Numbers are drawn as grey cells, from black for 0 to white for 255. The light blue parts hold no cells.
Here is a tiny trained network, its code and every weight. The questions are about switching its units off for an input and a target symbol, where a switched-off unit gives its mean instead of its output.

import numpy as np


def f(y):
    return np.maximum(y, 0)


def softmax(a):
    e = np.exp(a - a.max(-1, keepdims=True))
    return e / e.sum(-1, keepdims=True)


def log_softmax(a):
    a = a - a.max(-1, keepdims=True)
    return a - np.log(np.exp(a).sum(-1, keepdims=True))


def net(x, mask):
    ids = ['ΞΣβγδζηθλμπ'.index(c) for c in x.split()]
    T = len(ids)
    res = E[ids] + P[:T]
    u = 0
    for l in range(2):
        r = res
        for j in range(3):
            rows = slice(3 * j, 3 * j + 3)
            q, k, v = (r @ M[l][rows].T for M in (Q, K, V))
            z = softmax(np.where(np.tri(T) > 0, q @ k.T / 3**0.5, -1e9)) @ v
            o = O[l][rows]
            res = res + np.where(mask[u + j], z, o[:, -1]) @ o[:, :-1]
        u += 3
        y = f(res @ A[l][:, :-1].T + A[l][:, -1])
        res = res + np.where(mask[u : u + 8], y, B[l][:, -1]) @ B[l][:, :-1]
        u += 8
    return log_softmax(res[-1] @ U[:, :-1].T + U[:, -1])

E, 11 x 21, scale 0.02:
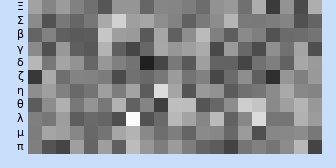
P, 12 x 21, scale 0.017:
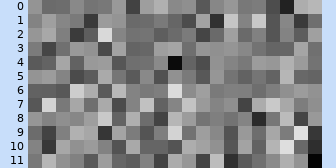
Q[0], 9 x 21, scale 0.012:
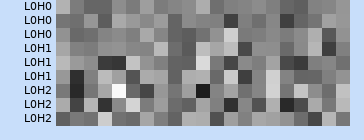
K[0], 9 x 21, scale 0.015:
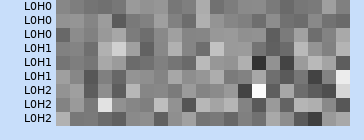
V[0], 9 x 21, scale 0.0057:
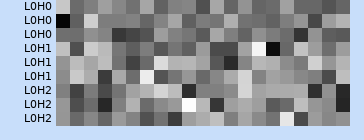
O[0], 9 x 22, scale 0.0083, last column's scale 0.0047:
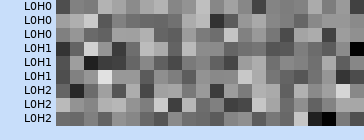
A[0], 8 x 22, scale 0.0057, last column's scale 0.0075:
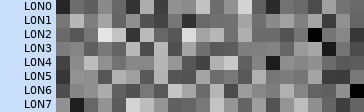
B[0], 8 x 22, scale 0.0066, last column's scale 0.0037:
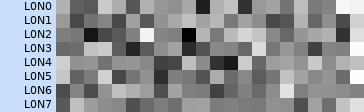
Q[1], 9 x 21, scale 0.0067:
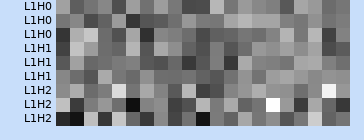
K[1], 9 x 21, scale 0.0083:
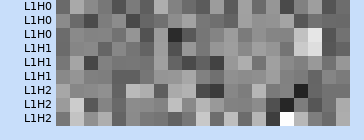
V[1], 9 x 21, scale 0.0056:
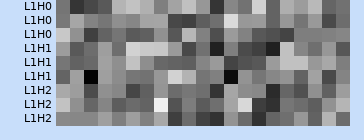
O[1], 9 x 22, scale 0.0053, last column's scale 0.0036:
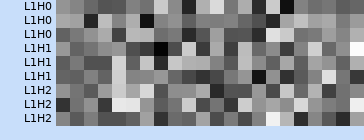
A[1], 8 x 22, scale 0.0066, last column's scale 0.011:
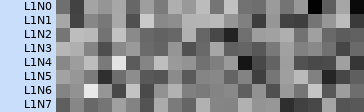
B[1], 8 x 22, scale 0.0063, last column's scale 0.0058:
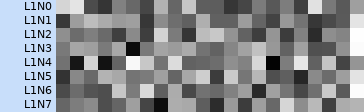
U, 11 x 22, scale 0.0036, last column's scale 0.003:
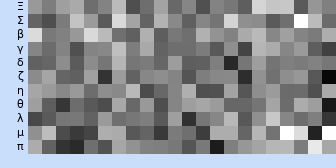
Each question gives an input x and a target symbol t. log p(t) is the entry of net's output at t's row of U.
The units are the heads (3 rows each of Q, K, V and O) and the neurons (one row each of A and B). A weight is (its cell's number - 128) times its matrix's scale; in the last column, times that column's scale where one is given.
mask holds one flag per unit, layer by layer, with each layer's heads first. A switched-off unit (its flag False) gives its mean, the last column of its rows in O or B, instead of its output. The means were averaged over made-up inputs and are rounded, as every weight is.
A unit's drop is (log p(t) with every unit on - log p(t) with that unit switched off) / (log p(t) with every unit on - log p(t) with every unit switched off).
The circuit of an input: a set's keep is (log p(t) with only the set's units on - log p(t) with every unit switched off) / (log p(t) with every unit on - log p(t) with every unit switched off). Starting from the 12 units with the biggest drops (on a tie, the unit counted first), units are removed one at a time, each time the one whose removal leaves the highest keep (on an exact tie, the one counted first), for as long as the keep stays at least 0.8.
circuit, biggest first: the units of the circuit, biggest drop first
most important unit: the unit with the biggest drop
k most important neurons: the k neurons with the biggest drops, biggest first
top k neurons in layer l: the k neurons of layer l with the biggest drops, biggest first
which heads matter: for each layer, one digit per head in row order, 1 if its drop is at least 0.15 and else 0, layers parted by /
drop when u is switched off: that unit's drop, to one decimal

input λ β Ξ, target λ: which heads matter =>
001 / 000
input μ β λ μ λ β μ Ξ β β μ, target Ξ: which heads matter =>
011 / 000
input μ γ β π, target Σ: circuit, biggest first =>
L0N0; L0H1; L1H0
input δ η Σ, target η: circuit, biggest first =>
L0H2; L1N2
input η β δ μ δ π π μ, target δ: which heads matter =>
010 / 000
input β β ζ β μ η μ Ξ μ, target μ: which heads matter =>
011 / 000
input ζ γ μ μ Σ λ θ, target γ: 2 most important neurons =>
L1N4; L0N0
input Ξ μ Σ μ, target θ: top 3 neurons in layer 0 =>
L0N0; L0N2; L0N6
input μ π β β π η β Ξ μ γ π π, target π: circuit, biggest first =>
L0H1
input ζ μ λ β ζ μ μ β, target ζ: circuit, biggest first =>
L0H2; L1N5; L1N3
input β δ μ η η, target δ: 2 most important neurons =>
L1N2; L1N6
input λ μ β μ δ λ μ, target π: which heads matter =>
001 / 000
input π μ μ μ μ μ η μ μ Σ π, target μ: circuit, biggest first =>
L0H2; L0H1
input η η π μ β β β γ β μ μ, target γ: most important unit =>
L0H1
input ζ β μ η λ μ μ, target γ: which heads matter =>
001 / 010
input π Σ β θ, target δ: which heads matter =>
010 / 110
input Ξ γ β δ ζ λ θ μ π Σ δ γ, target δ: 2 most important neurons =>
L1N6; L0N4
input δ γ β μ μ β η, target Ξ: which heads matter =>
011 / 010
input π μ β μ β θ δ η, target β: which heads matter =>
010 / 000
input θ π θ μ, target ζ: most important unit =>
L1N0
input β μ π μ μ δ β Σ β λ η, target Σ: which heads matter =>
011 / 000
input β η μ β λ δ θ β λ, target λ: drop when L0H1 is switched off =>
0.1
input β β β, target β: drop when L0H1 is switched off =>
0.8
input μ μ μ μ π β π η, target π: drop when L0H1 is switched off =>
0.9
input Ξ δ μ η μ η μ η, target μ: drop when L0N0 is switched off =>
0.1
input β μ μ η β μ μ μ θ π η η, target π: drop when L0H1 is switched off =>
0.7
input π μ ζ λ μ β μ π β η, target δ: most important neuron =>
L1N1
